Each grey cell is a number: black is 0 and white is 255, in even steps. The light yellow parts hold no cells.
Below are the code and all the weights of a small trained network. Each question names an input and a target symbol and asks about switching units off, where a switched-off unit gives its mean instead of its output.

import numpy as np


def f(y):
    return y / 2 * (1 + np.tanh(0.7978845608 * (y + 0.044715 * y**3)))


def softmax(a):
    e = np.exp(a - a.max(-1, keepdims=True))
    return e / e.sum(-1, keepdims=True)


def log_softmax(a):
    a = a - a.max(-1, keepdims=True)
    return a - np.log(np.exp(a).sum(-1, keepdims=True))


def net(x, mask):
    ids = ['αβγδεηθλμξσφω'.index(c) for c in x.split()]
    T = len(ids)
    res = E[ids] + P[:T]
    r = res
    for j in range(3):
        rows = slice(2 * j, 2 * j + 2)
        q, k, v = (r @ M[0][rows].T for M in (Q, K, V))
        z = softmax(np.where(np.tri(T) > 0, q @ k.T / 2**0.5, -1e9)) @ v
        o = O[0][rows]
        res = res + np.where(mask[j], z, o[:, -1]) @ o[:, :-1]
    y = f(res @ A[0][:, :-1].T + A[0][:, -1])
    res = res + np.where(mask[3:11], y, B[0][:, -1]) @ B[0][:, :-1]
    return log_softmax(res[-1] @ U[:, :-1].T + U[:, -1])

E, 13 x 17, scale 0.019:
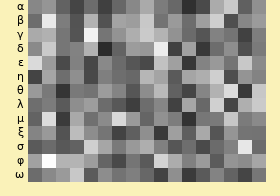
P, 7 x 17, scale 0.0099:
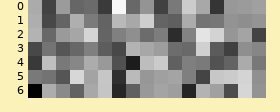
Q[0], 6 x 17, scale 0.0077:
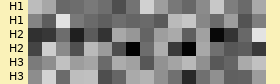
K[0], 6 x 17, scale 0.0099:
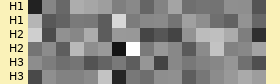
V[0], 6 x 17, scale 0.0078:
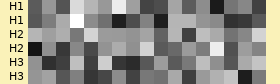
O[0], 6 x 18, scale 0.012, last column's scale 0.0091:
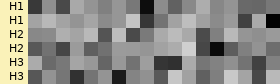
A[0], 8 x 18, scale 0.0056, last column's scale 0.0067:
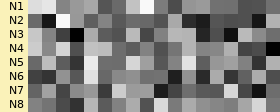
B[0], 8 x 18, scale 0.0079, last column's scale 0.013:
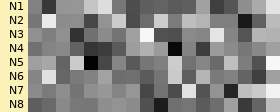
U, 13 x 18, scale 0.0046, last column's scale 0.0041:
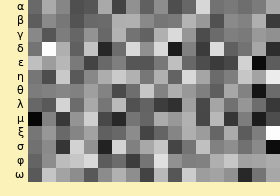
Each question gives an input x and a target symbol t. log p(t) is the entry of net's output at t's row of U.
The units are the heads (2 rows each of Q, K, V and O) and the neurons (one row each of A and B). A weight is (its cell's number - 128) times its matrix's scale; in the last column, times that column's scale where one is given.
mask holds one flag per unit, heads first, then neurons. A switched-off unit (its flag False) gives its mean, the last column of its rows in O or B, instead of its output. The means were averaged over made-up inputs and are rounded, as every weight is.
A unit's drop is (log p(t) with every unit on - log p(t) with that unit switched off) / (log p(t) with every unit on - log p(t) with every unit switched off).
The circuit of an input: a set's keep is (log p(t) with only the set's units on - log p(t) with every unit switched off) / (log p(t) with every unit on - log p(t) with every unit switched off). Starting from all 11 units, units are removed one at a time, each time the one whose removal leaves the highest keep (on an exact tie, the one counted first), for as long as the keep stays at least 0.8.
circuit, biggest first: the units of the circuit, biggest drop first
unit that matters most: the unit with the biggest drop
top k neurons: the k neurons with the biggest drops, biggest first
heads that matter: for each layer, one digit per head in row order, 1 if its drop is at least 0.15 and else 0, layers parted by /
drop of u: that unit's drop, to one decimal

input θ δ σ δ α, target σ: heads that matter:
001
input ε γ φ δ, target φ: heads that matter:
010
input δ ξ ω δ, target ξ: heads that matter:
100
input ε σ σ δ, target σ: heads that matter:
001
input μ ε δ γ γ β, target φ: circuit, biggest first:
[H2]
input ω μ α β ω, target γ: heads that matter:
010
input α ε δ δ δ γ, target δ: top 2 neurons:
[N5, N1]
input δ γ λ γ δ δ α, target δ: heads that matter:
101
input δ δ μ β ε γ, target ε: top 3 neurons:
[N5, N6, N3]
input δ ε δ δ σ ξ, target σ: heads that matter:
001
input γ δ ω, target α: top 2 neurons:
[N5, N7]
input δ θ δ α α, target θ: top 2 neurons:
[N7, N4]
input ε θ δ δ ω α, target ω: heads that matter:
100
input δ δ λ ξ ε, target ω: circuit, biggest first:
[H1]
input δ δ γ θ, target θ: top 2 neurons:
[N7, N1]
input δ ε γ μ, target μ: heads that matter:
101
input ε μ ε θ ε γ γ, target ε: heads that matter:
001
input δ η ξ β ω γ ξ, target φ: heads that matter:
010
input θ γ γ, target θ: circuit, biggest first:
[H3, N7]
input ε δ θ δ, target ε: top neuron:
[N5]
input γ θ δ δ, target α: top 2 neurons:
[N1, N3]
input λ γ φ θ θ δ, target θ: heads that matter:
100
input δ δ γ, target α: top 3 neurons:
[N7, N8, N4]
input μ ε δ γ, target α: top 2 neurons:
[N1, N6]
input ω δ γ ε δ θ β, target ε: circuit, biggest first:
[N5, H3]
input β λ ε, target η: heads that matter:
011
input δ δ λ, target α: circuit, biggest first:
[H2]
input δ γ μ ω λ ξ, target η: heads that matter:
011
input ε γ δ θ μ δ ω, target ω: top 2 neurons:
[N2, N1]
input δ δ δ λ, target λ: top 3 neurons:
[N1, N5, N2]
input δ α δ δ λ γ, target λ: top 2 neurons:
[N1, N7]
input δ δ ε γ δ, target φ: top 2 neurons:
[N1, N8]
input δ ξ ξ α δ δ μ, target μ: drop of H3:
0.1
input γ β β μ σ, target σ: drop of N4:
0.0
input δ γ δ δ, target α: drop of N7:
0.3
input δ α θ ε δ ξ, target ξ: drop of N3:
0.1
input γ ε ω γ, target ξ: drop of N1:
0.2
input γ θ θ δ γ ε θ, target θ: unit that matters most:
H1
